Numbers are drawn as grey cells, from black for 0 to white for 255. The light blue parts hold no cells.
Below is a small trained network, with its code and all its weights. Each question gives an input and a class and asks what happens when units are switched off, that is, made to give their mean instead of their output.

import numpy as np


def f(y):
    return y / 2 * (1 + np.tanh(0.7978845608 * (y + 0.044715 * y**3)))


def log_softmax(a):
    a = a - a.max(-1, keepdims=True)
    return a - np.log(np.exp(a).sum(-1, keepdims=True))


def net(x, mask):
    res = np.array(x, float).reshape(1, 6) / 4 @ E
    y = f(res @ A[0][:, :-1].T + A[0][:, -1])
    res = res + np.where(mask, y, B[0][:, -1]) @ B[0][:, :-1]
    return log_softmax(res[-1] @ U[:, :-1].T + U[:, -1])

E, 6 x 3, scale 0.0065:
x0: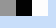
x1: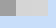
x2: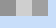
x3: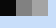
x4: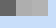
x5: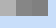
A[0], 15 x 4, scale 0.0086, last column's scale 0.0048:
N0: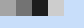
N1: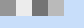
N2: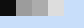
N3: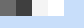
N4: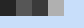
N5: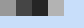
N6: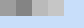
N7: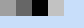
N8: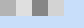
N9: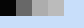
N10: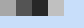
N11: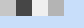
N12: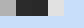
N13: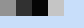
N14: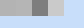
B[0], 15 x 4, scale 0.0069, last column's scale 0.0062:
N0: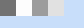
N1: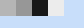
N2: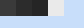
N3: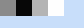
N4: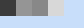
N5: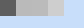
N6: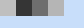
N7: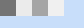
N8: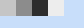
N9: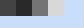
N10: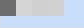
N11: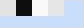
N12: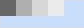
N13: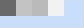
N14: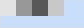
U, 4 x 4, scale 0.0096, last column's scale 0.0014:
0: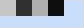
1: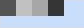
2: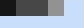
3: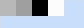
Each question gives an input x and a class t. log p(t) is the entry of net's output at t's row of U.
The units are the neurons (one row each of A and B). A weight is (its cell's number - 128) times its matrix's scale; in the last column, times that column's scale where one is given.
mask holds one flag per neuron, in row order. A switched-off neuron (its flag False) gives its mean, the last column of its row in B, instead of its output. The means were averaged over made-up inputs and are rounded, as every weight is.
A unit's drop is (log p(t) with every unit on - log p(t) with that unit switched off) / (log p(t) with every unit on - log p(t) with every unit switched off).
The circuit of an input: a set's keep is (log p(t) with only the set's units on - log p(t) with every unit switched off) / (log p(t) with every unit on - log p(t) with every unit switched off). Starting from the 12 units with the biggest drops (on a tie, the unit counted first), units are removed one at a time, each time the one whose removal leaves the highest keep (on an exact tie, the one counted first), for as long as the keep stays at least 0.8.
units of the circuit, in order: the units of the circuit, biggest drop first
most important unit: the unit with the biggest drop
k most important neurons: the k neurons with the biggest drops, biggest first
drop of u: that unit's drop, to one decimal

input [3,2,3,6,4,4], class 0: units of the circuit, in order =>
[N11; N3]
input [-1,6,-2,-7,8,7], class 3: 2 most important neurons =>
[N8; N1]
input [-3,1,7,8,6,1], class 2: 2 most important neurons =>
[N2; N9]
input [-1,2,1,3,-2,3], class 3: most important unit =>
N11
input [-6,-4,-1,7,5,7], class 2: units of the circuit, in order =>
[N2; N9]
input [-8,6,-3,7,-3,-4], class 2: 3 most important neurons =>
[N2; N9; N4]
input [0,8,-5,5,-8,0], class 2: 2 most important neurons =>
[N11; N14]
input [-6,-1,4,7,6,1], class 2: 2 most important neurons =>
[N2; N9]
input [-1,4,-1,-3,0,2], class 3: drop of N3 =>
0.1
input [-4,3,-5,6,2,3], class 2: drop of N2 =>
0.1
